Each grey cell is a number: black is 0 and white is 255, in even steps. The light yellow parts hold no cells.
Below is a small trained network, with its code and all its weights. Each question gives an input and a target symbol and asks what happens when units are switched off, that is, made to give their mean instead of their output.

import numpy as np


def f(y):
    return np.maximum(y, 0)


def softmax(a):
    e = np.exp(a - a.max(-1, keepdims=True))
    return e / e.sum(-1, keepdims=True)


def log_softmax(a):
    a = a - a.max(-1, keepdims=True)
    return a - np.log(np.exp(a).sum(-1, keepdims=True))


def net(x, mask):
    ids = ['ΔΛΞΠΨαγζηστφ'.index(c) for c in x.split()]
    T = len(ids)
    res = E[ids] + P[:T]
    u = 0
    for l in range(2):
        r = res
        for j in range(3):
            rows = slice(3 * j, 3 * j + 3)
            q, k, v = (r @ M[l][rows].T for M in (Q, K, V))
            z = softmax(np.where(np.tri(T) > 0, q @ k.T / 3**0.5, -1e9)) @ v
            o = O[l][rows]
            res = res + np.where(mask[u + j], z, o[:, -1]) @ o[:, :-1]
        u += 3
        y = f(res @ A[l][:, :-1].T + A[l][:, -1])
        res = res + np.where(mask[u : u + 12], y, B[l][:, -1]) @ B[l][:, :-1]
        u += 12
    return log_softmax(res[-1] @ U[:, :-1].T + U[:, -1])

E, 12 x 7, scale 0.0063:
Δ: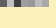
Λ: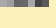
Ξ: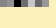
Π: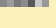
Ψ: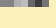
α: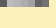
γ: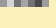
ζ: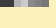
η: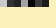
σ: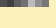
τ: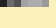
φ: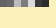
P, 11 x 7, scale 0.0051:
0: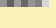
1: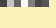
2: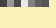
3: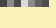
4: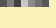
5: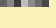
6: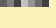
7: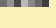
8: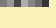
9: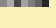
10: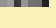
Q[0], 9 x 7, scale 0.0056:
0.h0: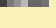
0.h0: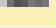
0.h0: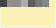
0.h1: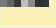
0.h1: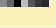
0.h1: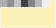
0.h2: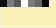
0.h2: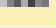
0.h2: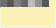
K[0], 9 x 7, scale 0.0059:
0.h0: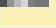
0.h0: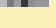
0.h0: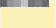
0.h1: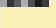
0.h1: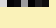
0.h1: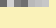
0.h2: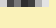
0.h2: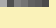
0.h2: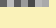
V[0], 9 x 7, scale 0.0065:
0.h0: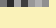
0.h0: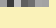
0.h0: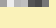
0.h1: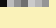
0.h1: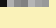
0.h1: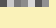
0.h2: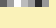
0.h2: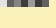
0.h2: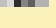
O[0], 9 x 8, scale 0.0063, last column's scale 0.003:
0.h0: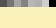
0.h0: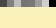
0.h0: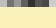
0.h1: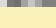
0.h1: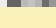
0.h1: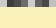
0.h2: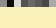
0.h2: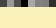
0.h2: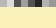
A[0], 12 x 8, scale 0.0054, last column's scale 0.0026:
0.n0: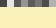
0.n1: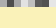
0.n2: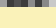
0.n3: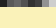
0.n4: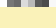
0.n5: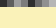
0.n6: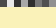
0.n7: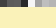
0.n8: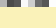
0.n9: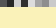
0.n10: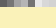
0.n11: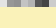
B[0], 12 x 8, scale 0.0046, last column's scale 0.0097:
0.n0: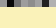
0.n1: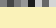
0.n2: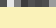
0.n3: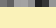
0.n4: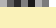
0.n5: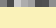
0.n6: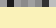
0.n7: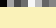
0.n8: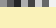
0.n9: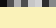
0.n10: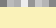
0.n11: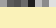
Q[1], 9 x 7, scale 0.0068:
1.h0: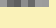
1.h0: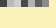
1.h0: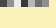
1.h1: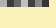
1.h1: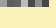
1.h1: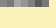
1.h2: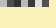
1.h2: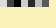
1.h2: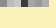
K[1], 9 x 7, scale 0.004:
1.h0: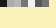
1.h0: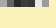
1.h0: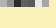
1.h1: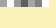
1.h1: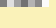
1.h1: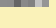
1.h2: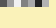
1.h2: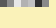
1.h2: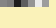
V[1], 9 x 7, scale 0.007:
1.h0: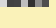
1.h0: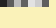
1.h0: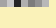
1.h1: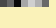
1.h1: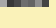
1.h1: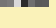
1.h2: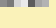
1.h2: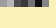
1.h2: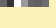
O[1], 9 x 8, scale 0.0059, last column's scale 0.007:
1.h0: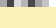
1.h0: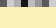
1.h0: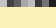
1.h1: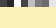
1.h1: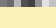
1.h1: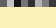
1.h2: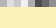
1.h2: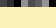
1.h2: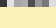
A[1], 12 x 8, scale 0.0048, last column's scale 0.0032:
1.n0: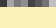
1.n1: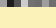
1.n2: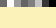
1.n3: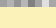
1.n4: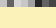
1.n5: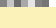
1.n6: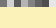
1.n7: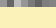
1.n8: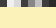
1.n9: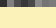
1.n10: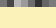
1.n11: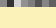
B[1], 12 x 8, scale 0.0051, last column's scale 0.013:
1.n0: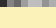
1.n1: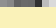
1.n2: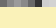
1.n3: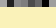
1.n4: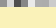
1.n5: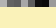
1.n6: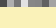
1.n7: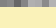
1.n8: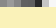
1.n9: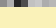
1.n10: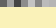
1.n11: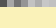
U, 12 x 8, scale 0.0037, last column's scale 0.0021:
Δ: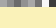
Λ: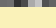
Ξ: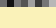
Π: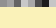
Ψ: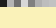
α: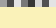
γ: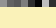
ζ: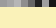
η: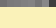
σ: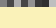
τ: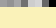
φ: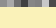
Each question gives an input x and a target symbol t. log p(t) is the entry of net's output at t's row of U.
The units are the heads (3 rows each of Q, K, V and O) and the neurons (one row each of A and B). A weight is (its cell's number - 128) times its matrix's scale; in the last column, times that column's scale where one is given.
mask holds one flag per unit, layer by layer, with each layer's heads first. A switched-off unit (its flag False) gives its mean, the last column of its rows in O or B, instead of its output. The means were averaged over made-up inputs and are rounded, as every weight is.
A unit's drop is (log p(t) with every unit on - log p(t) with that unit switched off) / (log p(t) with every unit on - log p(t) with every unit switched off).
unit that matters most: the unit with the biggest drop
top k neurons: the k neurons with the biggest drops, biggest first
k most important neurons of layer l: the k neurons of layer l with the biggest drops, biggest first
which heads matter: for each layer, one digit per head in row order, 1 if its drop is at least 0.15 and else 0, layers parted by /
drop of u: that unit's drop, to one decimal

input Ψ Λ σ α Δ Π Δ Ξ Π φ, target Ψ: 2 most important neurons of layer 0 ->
[0.n8 0.n4]
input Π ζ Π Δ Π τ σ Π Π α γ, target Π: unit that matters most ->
0.h0
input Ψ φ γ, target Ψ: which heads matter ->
111 / 111
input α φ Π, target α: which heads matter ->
011 / 000
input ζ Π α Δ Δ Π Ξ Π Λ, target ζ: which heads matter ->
101 / 101
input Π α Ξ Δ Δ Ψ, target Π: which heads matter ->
110 / 111
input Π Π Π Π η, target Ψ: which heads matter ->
010 / 101
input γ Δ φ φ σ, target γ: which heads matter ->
000 / 111
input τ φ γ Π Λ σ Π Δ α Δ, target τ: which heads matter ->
110 / 011
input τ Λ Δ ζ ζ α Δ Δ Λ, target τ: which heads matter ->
110 / 011
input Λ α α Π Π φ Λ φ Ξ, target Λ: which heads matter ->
111 / 101
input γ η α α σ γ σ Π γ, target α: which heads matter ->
010 / 100
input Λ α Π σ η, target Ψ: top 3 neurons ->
[0.n3 0.n5 1.n0]
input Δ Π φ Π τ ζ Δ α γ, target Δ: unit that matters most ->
1.h0
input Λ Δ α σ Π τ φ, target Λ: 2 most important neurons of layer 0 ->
[0.n8 0.n4]
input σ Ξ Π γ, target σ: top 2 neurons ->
[0.n7 0.n9]
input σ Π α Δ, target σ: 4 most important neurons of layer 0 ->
[0.n7 0.n9 0.n10 0.n4]
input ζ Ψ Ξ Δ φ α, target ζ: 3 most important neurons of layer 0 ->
[0.n9 0.n10 0.n4]
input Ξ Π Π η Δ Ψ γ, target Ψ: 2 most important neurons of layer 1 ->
[1.n11 1.n10]
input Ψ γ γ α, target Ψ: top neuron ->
[0.n8]
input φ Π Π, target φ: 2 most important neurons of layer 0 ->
[0.n9 0.n7]
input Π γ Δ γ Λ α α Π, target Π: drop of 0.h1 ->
0.2
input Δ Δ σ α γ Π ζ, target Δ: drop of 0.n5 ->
0.0
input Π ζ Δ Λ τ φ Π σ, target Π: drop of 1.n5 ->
0.1
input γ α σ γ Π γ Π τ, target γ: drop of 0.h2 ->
0.1
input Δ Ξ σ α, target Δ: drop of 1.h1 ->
0.2
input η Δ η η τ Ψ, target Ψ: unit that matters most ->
0.h1
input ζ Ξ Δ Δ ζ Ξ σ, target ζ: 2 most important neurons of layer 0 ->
[0.n9 0.n10]
